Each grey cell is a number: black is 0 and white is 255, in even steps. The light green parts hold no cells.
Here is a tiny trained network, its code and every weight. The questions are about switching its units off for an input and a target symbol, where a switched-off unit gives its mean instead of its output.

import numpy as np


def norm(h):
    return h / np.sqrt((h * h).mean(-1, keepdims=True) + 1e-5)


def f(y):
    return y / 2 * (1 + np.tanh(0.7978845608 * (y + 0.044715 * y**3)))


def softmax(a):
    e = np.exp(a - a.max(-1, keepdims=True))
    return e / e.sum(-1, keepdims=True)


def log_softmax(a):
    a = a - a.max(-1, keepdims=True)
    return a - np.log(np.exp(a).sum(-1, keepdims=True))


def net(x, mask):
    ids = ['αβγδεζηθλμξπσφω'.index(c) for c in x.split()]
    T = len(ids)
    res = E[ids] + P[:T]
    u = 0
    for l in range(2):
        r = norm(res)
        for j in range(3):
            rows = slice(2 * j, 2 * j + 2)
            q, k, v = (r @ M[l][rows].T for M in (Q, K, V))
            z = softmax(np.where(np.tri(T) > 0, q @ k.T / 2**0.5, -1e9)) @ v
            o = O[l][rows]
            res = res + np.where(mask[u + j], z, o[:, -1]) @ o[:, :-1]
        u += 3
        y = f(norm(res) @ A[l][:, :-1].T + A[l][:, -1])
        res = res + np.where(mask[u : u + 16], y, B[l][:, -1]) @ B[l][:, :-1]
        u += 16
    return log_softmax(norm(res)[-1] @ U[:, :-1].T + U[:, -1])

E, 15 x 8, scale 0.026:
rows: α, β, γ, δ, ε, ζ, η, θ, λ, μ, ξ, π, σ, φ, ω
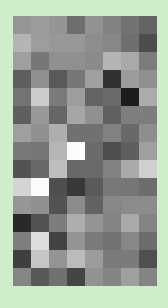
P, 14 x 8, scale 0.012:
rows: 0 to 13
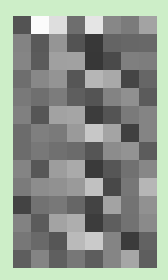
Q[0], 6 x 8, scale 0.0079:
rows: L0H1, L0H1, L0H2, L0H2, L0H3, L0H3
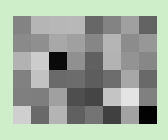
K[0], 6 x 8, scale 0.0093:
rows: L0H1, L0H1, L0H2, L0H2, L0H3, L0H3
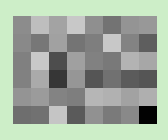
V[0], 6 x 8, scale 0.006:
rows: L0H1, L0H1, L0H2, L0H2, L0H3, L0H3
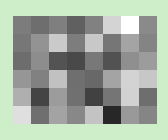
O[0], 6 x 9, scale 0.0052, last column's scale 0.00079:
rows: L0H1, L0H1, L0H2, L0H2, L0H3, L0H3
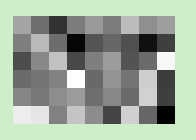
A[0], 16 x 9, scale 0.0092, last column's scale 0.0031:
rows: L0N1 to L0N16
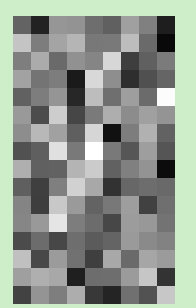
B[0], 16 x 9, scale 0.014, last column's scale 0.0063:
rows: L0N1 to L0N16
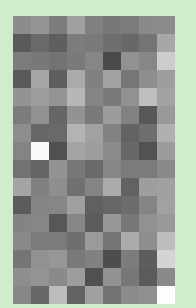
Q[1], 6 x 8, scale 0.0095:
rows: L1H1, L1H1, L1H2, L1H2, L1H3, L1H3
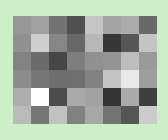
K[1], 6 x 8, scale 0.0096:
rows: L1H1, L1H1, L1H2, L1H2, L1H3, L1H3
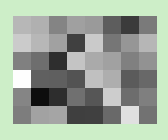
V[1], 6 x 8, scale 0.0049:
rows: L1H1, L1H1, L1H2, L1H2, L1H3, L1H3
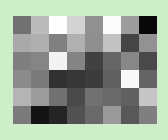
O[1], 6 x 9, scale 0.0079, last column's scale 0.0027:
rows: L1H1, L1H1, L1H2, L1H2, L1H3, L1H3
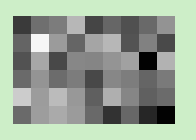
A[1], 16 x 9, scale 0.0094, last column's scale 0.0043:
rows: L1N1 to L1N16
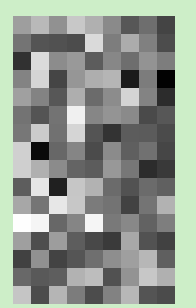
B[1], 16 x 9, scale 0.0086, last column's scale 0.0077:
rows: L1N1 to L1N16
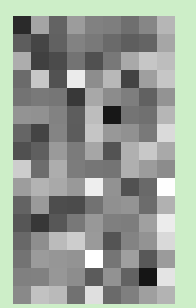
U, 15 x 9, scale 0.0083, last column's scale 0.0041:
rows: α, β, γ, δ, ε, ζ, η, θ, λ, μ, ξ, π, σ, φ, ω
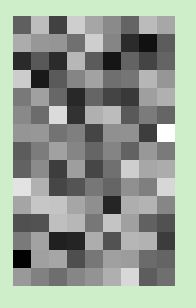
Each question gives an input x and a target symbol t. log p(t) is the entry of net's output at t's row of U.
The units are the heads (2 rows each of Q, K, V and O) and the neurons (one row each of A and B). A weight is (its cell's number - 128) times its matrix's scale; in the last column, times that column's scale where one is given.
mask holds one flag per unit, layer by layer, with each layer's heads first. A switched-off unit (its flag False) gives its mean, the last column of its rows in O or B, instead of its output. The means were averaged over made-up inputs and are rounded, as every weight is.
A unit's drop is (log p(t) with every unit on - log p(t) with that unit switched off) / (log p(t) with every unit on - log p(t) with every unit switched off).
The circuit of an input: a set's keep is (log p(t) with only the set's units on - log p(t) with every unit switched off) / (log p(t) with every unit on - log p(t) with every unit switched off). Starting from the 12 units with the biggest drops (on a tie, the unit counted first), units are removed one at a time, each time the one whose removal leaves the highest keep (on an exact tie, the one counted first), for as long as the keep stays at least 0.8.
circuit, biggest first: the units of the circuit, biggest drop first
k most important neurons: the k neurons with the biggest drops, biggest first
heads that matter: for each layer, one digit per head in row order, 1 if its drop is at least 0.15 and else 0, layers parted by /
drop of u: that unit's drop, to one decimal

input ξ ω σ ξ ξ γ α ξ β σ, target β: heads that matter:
000 / 000
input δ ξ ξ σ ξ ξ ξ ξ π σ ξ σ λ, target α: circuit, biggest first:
L0N8, L1N4
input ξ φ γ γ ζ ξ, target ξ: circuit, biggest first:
L0N16, L1N12
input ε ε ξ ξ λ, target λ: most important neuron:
L1N3
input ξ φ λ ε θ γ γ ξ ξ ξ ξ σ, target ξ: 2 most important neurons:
L0N16, L0N8
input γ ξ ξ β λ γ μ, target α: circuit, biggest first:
L1N4, L0N4
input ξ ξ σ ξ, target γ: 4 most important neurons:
L0N3, L0N8, L0N16, L1N10
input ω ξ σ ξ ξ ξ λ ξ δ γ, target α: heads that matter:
000 / 100
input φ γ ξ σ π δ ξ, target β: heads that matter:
010 / 001
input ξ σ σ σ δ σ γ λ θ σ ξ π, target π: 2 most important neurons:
L0N10, L1N15
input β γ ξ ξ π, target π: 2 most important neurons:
L1N15, L0N10
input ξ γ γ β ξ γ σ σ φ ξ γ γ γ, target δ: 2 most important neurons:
L0N9, L0N14
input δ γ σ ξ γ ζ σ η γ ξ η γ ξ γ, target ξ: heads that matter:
100 / 011
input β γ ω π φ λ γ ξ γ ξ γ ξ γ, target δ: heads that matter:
110 / 011
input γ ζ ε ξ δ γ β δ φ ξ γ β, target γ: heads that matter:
000 / 100
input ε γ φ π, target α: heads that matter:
000 / 000
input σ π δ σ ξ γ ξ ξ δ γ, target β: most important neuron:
L0N8
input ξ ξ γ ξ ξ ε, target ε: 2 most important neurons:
L1N11, L1N10
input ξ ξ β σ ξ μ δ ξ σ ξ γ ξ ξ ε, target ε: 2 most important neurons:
L0N16, L1N10
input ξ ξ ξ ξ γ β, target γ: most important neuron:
L0N2
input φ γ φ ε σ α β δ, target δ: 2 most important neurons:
L0N14, L0N5
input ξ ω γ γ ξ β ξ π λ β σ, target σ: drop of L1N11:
-0.1
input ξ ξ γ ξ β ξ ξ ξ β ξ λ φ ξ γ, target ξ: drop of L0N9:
-0.1
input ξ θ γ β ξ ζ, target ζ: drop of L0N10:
0.4
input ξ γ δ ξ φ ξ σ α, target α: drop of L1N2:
0.0
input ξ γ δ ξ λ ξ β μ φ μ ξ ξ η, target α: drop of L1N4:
0.3
